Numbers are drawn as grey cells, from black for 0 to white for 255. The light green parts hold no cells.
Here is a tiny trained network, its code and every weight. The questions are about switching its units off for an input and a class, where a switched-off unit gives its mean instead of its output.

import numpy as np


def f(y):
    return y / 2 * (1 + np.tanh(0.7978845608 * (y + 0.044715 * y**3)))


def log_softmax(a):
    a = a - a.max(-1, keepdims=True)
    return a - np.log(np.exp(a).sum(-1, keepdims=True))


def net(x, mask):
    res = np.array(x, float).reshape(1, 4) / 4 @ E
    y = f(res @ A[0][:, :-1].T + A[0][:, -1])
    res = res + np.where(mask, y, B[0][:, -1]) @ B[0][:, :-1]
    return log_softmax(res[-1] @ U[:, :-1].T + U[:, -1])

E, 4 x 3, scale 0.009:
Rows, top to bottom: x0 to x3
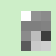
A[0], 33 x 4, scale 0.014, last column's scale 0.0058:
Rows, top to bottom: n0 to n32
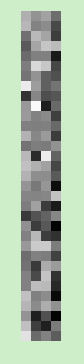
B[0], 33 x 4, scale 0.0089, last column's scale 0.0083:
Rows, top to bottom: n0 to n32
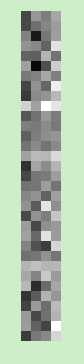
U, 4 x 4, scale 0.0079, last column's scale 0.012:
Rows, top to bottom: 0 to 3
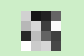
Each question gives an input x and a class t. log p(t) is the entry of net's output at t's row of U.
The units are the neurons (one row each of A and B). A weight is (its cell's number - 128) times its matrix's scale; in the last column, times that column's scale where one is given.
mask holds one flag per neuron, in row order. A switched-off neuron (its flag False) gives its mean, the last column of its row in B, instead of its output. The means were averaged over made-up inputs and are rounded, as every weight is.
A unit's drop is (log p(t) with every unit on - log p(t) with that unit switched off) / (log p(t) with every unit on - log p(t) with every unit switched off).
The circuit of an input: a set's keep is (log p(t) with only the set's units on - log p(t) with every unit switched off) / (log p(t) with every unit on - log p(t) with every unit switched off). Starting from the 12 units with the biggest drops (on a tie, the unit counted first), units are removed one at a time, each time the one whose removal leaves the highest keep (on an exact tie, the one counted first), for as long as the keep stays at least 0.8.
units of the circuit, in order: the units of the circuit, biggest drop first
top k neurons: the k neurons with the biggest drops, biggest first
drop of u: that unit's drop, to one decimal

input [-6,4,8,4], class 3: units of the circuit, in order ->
(n9 n22)
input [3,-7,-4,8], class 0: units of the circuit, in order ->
(n5)
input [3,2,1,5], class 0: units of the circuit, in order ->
(n5 n23)
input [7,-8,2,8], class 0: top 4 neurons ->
(n5 n27 n23 n2)
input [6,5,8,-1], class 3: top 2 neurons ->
(n9 n22)
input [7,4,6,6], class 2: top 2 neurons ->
(n15 n7)
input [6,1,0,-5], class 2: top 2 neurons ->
(n32 n7)
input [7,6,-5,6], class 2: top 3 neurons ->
(n15 n29 n0)
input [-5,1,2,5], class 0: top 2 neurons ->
(n5 n2)
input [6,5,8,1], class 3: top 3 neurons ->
(n9 n22 n19)
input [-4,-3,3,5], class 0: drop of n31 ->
-0.1
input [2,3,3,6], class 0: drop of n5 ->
0.2
